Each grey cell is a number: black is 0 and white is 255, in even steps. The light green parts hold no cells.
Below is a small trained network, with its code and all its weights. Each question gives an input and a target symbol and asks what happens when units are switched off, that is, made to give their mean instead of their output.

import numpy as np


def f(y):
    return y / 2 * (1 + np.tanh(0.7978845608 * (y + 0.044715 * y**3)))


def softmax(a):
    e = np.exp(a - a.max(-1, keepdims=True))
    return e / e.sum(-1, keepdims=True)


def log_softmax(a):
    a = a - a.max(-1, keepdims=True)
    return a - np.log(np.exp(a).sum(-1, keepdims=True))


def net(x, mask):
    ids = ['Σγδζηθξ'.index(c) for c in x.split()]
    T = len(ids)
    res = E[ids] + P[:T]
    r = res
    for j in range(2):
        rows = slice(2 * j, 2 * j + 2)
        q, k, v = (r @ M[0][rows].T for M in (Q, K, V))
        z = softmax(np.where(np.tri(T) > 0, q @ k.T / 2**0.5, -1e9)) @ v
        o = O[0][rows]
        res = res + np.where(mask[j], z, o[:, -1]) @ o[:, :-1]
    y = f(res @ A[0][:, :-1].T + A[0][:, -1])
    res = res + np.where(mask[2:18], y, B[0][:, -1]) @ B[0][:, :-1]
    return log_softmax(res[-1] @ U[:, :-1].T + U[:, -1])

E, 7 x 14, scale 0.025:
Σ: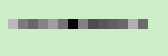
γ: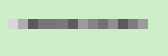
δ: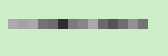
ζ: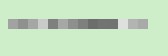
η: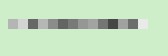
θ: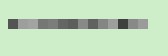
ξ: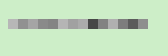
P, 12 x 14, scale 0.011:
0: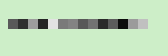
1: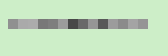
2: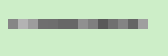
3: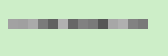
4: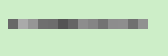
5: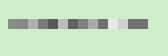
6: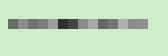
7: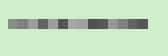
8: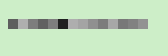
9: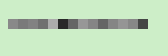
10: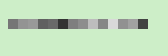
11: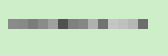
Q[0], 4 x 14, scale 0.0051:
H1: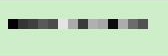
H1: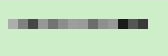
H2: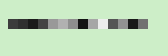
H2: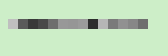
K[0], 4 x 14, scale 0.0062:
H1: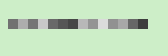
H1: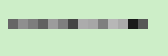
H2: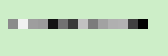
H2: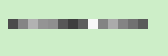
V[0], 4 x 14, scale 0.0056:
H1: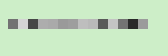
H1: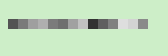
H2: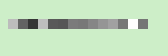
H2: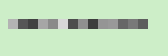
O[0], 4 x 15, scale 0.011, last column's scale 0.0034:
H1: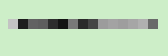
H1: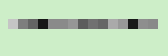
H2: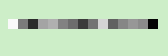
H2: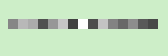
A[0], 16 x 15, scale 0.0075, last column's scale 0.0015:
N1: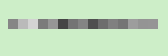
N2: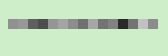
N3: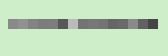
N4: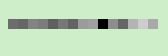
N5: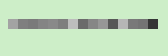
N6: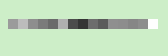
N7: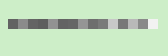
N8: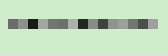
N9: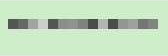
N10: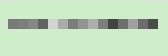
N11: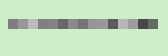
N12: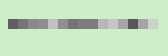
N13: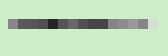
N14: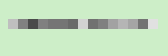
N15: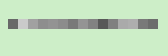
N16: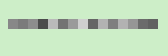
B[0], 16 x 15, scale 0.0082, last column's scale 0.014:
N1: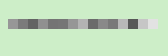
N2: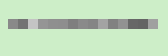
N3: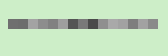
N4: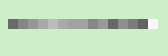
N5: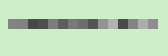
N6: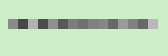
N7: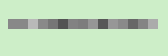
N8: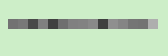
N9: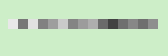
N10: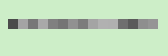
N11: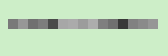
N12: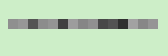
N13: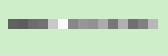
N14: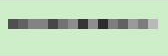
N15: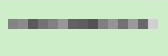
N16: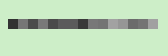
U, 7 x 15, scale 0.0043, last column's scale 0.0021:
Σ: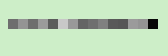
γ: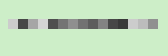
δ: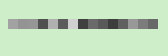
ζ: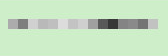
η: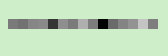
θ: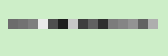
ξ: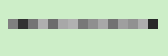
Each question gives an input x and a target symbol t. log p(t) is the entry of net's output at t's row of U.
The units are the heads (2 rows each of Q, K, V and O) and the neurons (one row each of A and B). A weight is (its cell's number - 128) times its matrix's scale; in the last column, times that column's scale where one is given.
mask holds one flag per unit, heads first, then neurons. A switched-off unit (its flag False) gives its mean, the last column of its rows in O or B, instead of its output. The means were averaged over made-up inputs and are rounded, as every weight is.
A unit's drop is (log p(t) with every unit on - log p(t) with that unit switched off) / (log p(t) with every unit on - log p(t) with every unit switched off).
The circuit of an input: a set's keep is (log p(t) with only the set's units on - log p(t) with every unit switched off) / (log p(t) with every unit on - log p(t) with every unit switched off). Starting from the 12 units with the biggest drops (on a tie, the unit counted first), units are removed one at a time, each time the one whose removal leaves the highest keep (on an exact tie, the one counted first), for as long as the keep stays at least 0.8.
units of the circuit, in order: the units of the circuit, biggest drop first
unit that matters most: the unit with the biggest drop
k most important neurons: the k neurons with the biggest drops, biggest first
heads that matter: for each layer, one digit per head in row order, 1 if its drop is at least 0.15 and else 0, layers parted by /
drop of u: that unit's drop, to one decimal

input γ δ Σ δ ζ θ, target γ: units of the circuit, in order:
[H2 H1 N13]
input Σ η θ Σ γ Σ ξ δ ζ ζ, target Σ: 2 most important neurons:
[N16 N15]
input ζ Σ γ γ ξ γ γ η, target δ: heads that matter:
11
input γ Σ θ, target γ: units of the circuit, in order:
[H2 H1]
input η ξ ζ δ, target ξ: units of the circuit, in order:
[N13 H1 H2]
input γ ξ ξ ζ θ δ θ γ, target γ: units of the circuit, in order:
[H1 H2]
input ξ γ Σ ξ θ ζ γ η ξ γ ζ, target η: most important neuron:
[N16]
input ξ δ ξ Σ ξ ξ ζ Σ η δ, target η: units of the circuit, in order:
[H2 N1 N16]
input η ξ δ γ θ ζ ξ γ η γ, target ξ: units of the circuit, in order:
[N13 H1]
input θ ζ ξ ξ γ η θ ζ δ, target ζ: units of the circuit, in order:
[N4 N14 N16 H2]
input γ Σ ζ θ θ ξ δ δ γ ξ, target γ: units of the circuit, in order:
[H1 H2 N4]
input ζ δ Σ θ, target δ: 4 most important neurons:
[N4 N13 N6 N12]
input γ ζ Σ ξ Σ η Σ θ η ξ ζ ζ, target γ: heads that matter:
01
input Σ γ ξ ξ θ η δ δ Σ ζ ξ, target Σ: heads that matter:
11
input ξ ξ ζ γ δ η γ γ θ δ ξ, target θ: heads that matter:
10
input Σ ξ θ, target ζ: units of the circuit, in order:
[H1]
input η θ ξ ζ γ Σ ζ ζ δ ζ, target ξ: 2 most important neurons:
[N13 N7]
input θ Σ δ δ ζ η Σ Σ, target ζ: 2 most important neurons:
[N4 N16]
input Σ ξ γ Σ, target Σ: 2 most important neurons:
[N10 N15]
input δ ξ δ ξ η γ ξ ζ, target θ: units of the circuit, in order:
[H2]
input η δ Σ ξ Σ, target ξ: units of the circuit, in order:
[N13 H1]
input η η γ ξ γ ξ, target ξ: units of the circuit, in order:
[H1 N13]
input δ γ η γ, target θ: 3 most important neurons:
[N8 N13 N9]
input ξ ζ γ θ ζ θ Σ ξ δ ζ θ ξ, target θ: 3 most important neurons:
[N16 N13 N14]
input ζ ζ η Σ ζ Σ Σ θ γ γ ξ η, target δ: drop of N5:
0.1
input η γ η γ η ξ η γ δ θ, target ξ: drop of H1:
0.7
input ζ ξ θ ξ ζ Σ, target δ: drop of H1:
0.5
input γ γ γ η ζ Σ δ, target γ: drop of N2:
0.0
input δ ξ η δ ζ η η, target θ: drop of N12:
-0.1
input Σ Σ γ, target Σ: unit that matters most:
H2
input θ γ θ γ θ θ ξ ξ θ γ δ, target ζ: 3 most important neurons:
[N4 N14 N16]
